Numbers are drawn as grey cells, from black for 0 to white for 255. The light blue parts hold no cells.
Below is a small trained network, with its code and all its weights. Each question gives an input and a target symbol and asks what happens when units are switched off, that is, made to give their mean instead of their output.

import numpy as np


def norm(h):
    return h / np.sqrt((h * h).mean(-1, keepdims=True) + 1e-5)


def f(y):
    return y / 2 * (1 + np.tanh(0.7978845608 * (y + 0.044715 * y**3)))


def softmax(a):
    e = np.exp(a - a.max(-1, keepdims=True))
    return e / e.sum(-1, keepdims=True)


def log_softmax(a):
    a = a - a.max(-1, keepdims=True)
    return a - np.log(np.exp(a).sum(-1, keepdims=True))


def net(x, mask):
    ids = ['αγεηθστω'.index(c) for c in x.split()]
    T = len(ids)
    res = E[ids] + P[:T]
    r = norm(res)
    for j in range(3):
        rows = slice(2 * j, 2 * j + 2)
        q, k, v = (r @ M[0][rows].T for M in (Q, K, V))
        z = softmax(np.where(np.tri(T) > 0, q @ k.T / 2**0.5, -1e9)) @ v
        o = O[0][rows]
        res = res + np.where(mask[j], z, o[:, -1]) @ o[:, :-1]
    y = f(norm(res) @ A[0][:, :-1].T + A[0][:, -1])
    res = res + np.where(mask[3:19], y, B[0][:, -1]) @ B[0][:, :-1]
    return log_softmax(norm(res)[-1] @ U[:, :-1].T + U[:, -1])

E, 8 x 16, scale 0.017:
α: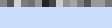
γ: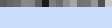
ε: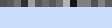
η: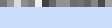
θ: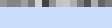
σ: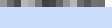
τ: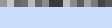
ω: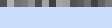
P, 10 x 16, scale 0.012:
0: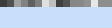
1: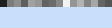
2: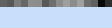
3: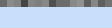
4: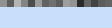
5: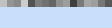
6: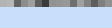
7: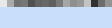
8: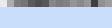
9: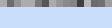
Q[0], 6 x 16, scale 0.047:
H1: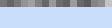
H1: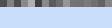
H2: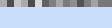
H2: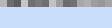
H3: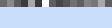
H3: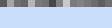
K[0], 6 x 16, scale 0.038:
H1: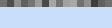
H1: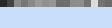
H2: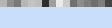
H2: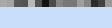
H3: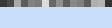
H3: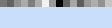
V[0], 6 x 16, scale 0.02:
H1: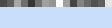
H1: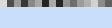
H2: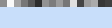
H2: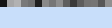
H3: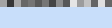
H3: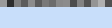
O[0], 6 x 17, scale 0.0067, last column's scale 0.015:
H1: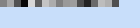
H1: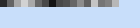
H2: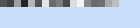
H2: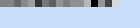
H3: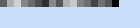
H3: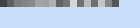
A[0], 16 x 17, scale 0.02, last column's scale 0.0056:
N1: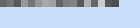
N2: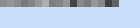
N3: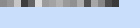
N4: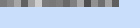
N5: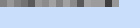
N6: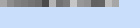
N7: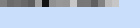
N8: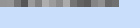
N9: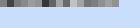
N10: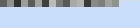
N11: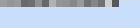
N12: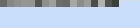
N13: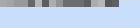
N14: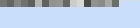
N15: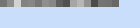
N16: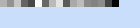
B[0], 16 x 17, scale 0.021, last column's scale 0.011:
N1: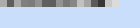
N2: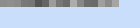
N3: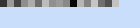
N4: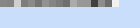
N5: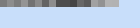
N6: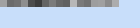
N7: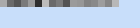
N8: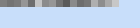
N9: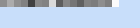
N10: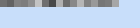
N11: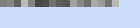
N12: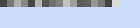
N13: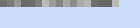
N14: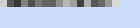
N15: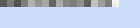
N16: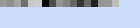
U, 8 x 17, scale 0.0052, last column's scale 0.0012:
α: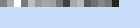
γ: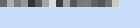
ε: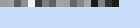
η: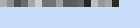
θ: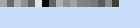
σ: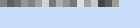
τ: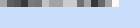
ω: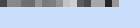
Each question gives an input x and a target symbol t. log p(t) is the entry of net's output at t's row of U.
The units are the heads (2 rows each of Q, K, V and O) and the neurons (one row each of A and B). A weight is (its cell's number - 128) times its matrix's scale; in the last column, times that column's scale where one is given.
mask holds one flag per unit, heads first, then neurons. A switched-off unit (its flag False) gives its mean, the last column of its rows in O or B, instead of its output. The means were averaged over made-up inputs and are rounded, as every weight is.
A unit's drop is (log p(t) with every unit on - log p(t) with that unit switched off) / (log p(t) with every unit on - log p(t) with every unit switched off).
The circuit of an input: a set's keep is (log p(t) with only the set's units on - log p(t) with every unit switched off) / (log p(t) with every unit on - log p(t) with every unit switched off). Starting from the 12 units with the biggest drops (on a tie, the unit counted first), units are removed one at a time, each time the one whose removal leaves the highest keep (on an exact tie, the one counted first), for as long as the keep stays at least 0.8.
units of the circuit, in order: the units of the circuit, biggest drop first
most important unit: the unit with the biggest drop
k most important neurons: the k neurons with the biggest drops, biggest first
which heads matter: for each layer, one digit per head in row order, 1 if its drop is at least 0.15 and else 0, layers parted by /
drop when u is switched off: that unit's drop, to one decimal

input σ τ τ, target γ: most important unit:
H2
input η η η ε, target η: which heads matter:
110
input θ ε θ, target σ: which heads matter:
110
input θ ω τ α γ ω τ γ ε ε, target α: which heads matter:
010
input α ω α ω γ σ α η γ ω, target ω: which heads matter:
001
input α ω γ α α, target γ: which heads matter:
100
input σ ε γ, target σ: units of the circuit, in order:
(H2, N13, N7)
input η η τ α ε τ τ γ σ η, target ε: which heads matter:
010
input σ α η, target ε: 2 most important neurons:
(N3, N16)
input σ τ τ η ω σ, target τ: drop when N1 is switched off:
0.0
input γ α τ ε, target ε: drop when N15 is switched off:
0.1
